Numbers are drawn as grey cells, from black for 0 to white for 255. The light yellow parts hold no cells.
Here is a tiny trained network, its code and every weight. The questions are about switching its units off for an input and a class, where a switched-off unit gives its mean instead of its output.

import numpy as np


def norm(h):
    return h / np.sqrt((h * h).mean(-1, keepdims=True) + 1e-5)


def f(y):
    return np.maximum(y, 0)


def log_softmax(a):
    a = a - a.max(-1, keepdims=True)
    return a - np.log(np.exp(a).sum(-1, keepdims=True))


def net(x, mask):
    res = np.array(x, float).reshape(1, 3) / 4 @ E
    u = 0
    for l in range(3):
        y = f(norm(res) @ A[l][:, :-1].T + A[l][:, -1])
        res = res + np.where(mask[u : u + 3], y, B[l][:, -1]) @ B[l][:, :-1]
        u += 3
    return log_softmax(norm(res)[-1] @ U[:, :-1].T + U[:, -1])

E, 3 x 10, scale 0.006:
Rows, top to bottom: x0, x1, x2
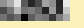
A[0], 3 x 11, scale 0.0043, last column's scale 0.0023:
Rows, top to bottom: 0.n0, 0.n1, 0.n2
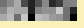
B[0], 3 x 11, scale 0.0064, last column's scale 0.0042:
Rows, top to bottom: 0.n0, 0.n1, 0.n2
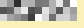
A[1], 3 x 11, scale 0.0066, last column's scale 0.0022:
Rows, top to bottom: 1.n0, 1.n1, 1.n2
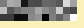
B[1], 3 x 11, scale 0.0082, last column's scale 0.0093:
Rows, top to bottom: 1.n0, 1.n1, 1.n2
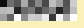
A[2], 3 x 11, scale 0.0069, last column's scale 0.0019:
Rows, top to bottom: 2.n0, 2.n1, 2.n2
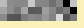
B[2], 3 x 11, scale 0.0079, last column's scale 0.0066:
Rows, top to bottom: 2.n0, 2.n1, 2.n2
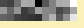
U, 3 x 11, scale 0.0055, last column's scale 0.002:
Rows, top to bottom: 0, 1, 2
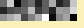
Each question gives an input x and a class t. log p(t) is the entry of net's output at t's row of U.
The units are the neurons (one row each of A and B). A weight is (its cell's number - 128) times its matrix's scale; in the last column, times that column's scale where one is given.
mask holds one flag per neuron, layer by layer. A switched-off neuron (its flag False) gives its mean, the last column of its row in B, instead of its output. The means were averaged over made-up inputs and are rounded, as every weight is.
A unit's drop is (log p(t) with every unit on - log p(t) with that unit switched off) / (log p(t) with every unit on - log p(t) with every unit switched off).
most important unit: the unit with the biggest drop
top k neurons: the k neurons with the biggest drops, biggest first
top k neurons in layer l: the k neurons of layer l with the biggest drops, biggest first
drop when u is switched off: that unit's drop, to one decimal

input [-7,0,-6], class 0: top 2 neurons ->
1.n2, 1.n1
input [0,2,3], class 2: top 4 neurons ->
1.n2, 0.n2, 1.n0, 0.n1
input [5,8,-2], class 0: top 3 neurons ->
1.n2, 2.n0, 0.n0
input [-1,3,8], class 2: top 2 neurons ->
1.n2, 2.n0
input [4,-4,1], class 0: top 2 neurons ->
1.n2, 0.n0
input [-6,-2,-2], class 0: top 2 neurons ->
1.n2, 1.n1
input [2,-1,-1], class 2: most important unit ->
0.n1
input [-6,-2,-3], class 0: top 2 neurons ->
1.n2, 1.n1
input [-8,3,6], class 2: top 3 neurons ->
1.n2, 0.n0, 1.n0
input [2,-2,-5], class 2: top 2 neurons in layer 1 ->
1.n0, 1.n1
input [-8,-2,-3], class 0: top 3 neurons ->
1.n2, 1.n1, 2.n2
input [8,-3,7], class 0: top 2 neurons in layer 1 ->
1.n2, 1.n0
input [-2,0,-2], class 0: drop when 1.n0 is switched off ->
-0.1
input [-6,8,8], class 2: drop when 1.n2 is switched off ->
0.8
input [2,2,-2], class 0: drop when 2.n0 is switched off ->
0.3
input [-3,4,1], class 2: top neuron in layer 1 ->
1.n2
